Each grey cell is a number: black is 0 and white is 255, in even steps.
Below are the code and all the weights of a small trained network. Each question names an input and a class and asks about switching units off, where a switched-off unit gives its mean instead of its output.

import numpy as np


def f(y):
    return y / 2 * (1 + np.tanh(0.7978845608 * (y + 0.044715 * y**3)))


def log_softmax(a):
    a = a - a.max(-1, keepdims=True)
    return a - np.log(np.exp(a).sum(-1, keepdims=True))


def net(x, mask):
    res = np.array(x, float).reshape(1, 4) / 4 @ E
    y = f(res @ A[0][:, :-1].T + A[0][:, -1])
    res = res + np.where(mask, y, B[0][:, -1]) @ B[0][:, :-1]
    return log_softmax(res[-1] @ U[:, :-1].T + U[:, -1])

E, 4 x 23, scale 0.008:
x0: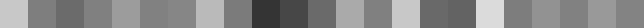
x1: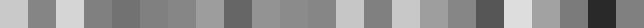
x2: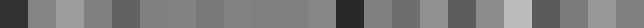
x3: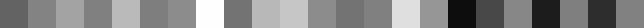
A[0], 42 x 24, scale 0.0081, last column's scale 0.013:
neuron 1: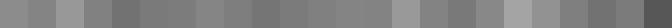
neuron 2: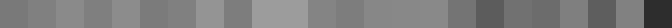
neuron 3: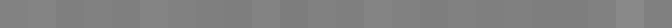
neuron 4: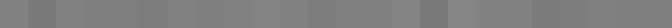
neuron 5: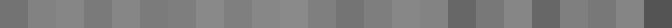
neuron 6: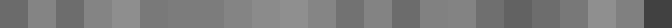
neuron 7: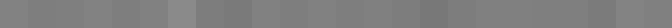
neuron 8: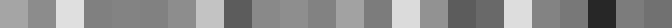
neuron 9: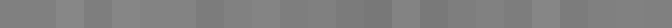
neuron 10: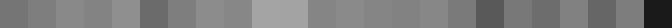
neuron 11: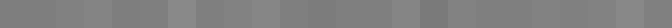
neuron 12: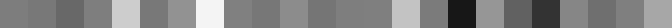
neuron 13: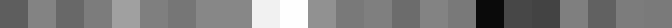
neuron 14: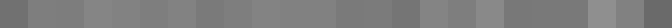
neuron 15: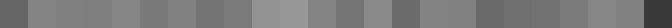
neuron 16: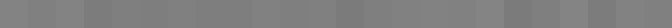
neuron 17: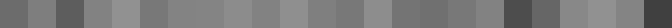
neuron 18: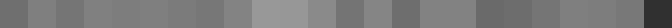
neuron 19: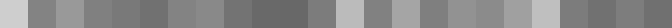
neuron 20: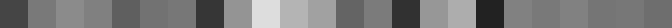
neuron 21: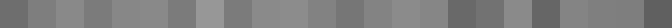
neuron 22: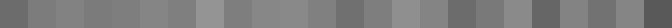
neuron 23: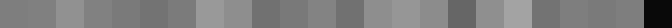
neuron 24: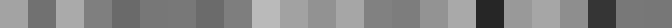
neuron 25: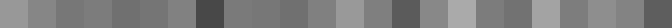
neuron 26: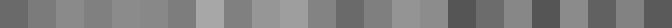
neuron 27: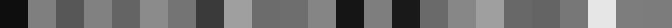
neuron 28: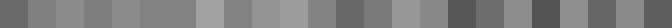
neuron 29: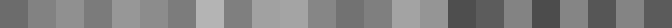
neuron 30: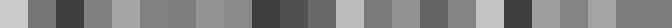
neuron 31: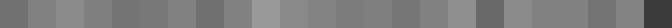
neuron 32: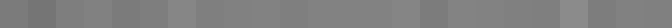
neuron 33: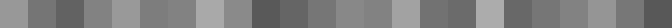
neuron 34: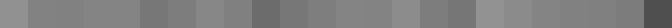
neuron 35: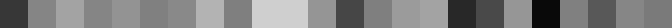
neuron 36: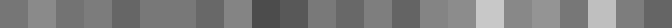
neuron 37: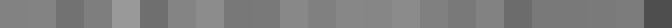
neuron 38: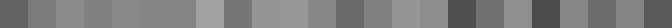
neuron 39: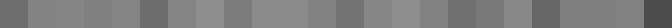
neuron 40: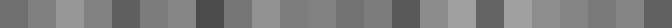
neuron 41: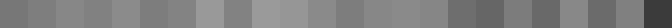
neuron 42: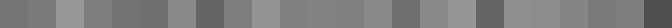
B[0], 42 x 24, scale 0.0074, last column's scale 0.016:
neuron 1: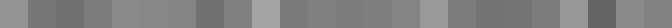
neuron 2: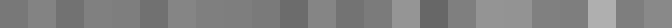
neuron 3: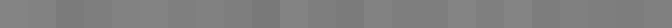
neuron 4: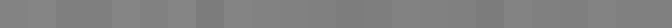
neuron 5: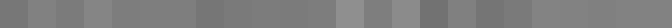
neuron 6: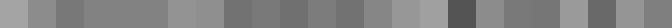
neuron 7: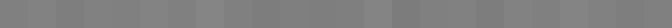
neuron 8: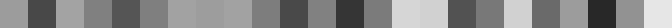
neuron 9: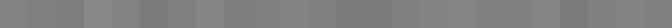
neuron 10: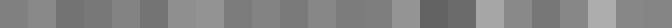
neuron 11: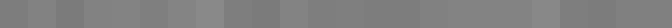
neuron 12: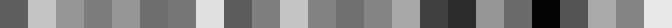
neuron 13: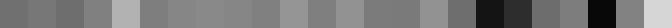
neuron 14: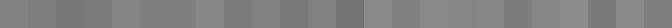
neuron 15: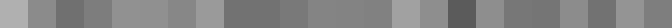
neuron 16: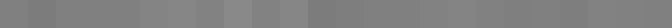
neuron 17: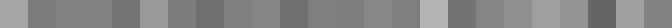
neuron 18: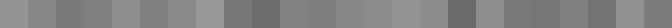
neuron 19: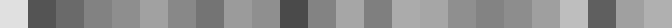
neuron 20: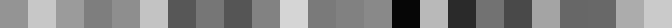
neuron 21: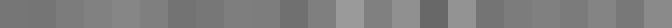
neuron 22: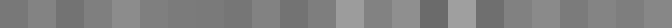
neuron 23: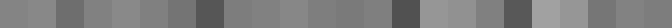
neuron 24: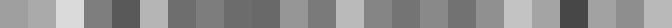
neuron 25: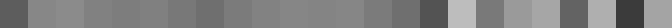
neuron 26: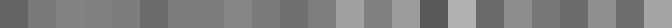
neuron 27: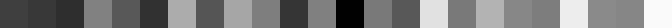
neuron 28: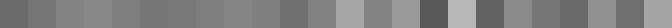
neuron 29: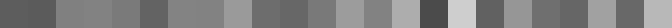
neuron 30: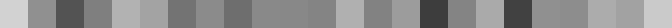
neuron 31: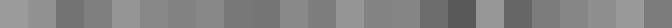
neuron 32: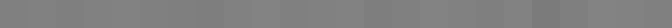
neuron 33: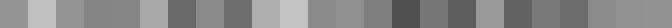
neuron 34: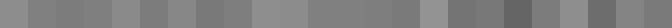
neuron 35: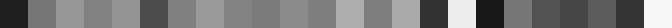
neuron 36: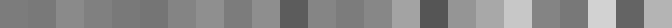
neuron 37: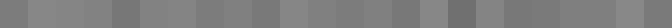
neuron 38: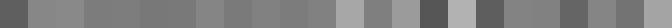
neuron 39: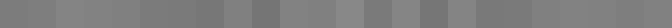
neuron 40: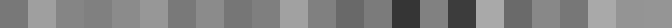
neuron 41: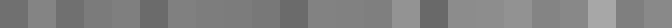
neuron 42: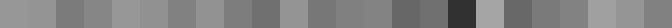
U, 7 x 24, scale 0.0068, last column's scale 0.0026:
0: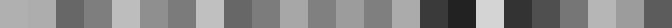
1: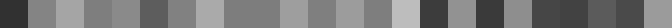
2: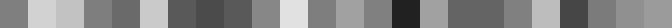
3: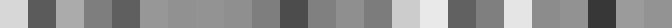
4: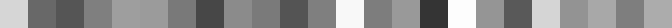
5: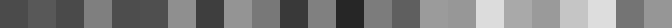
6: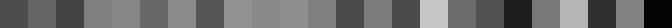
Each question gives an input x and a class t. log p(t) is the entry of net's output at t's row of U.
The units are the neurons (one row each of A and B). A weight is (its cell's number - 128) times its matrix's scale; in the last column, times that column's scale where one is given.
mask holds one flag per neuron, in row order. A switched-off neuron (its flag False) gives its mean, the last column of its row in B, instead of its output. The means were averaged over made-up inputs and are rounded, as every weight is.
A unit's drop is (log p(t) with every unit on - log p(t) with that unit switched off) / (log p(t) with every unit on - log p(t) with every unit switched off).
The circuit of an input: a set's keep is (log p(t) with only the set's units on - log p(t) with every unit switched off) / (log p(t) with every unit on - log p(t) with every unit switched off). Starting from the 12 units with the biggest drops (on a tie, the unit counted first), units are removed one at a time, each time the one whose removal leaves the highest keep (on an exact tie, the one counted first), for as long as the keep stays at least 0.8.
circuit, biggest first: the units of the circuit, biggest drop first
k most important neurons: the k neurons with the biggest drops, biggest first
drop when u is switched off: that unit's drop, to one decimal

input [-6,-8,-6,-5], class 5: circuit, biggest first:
[neuron 27]
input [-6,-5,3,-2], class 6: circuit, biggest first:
[neuron 20; neuron 24]
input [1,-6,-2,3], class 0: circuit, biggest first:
[neuron 12; neuron 35]
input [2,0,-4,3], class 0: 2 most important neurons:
[neuron 35; neuron 12]
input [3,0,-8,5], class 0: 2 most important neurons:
[neuron 12; neuron 35]
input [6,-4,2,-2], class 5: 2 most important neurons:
[neuron 27; neuron 12]
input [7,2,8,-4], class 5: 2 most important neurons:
[neuron 35; neuron 12]
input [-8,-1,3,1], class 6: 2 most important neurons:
[neuron 27; neuron 13]
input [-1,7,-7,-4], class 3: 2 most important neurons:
[neuron 35; neuron 8]
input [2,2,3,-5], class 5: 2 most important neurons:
[neuron 35; neuron 13]
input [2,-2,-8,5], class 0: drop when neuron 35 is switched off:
0.2
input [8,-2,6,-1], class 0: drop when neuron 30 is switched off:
0.1
